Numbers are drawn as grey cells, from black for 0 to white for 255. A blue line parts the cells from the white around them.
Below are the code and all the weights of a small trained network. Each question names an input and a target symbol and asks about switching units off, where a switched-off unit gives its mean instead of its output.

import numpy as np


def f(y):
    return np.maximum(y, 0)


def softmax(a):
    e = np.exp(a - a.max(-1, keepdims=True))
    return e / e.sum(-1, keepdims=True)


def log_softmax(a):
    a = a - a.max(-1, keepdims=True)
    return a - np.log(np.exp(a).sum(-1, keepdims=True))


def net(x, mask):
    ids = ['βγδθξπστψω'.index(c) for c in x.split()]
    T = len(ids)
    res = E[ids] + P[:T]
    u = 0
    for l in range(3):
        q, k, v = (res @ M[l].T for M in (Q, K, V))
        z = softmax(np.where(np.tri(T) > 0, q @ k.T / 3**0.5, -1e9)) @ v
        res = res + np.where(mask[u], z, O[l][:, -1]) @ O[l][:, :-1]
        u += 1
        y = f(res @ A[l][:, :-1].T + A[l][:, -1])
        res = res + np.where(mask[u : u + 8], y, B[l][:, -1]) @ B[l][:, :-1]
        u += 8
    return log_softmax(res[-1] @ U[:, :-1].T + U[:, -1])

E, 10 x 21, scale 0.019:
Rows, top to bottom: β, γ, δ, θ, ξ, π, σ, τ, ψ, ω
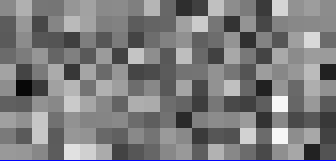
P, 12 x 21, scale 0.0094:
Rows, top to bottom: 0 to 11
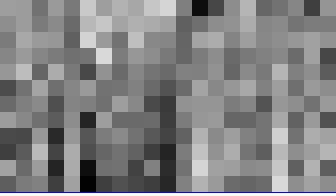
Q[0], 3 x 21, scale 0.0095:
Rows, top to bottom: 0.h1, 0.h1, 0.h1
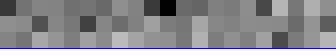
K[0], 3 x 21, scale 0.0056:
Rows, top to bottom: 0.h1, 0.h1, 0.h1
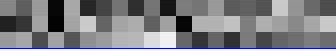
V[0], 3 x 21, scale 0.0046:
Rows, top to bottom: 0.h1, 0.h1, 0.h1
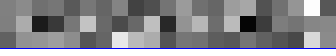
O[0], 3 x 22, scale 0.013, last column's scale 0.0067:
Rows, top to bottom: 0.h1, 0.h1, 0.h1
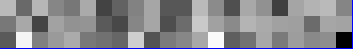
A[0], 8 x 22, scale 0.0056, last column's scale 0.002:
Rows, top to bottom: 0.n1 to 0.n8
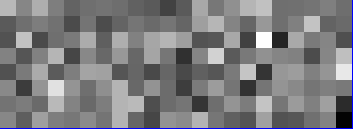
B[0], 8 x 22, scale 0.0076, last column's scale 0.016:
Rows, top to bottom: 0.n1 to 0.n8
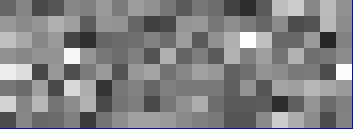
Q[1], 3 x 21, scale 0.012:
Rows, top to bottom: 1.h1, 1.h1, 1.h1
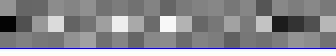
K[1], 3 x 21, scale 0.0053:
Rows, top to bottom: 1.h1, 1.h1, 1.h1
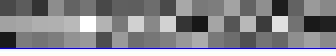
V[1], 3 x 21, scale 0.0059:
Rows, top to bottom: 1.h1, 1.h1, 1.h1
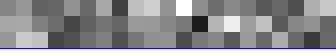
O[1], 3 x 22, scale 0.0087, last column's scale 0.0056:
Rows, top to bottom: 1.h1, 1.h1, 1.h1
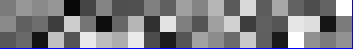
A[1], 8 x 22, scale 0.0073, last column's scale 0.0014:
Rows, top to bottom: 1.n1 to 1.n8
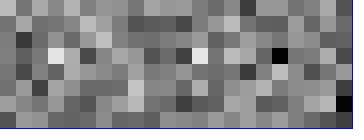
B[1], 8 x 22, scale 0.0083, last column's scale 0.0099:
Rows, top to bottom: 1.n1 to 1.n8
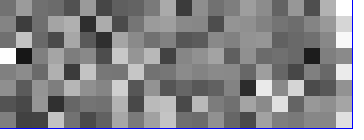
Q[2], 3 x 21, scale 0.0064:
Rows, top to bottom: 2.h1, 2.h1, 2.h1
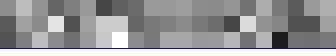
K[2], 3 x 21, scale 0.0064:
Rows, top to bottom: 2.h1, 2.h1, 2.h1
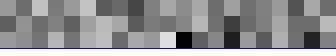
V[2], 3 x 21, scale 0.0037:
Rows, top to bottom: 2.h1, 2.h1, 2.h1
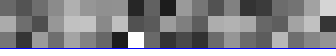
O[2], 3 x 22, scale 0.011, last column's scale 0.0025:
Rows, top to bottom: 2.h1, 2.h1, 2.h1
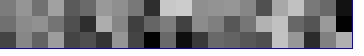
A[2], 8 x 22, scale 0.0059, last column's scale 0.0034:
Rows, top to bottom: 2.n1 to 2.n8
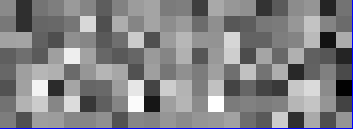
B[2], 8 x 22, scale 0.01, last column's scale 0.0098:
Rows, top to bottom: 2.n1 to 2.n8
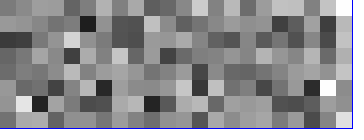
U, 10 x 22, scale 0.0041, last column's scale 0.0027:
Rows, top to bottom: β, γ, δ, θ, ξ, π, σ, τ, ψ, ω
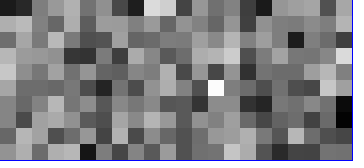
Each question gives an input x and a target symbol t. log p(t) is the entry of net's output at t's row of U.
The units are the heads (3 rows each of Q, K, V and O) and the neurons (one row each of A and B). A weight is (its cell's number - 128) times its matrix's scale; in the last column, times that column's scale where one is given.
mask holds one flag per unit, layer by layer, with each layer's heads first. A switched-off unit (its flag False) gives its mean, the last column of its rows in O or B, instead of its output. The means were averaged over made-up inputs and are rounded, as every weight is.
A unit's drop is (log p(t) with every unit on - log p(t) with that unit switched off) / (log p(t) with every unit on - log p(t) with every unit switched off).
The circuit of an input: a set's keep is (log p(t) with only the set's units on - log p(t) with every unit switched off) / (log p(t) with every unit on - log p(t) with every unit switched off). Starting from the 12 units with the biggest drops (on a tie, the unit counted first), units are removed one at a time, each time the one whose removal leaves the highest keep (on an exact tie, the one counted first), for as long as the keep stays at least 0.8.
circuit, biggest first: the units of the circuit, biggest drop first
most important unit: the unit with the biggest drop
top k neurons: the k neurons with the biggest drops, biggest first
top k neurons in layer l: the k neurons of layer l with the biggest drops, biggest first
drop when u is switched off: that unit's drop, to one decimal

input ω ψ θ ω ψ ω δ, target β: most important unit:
2.n3
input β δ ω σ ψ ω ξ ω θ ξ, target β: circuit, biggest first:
1.h1, 2.n3
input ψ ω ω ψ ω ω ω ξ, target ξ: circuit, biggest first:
1.h1, 1.n1, 0.n4
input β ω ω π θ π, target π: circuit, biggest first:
1.h1, 2.n8
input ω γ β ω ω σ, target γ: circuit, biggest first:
2.h1, 1.h1, 2.n5
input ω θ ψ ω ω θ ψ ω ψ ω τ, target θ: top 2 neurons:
2.n1, 2.n3
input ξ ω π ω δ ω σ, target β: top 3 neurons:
2.n3, 0.n6, 0.n2
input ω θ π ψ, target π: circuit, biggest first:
1.h1, 2.n8, 1.n8
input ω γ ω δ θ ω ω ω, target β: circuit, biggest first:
2.n3, 1.h1
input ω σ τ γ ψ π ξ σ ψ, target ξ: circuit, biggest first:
1.h1, 1.n1, 0.n5
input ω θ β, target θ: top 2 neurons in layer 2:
2.n1, 2.n3
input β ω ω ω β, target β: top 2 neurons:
1.n7, 1.n2
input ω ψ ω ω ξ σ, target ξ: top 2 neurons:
1.n1, 1.n5
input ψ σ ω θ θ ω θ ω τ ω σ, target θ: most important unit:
2.n1
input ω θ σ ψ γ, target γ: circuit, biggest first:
1.h1, 2.h1, 2.n5
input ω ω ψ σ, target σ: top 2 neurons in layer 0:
0.n5, 0.n6
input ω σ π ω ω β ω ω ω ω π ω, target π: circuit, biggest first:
1.h1, 2.n1
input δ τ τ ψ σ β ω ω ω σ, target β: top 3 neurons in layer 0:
0.n3, 0.n6, 0.n2
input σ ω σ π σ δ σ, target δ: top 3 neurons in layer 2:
2.n7, 2.n4, 2.n3
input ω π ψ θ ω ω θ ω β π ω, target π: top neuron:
2.n1
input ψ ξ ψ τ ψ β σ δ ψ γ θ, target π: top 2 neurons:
2.n6, 0.n5
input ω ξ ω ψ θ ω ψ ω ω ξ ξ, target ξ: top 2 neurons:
1.n1, 0.n4
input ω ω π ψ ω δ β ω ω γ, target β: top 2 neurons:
2.n3, 0.n2
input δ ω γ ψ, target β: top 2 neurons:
2.n3, 0.n5
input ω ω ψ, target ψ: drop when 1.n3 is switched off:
0.5
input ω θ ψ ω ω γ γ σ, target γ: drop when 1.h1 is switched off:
0.6
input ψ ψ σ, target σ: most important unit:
1.h1
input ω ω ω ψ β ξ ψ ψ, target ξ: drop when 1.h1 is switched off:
1.2
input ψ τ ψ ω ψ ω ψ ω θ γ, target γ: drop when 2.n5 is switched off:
0.2
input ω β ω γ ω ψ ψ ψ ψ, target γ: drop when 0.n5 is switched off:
0.1
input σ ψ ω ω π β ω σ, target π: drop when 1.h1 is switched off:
0.6
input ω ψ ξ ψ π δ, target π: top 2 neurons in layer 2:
2.n6, 2.n1
